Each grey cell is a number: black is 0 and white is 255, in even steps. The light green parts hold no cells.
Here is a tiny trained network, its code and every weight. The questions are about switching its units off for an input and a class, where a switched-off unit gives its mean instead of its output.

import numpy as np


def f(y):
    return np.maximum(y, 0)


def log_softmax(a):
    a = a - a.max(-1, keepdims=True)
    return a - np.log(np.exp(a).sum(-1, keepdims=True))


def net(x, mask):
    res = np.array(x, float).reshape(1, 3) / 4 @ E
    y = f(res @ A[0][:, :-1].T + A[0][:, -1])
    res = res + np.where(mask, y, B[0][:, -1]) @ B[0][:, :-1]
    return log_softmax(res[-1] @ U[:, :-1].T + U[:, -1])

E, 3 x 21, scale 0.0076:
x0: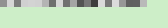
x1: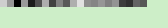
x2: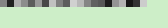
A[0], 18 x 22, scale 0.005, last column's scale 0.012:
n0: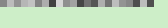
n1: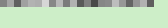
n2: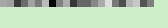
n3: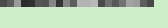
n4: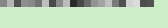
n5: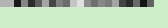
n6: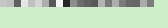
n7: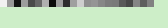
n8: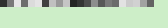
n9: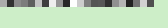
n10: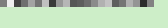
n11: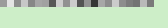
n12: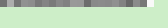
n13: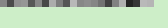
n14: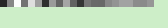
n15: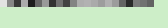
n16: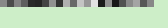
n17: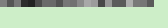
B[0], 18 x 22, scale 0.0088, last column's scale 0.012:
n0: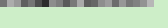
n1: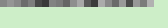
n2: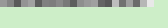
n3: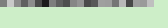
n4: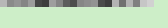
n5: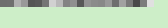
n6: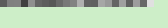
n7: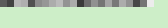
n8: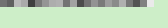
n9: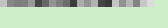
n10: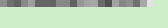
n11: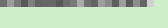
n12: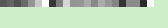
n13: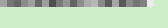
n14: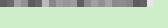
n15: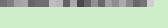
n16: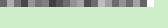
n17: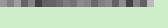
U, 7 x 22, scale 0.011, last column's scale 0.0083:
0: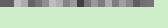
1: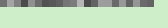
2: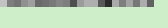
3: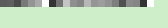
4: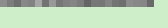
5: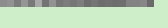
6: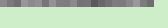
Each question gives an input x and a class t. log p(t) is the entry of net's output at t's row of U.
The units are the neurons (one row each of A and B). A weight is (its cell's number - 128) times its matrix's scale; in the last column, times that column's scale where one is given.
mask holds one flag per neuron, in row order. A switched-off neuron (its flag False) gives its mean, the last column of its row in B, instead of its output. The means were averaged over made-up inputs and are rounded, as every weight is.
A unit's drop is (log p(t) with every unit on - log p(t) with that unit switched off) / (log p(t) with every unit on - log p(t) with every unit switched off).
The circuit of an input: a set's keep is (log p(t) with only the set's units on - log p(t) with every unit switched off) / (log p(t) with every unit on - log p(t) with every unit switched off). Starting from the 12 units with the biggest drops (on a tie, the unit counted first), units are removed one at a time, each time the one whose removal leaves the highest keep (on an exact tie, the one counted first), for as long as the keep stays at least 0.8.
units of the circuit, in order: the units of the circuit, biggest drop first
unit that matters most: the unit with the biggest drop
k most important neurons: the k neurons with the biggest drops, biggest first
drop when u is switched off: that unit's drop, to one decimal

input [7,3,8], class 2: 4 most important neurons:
[n9, n13, n16, n3]
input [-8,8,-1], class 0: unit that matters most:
n7
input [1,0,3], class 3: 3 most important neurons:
[n4, n2, n10]
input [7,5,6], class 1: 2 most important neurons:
[n6, n11]
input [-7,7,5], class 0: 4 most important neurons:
[n7, n5, n15, n6]
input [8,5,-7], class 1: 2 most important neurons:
[n6, n11]
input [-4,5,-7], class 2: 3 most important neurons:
[n2, n4, n10]
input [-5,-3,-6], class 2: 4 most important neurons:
[n4, n2, n6, n10]
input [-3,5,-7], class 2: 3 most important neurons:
[n2, n4, n10]
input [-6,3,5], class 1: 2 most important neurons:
[n16, n3]
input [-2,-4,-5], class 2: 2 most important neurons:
[n7, n4]
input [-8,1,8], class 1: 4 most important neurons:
[n16, n3, n2, n4]
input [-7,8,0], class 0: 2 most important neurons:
[n7, n5]
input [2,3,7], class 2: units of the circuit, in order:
[n9]
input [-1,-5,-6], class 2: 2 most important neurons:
[n4, n7]
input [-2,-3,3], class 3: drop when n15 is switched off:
0.2
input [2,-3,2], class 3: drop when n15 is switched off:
0.2
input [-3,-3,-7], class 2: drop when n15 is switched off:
0.0
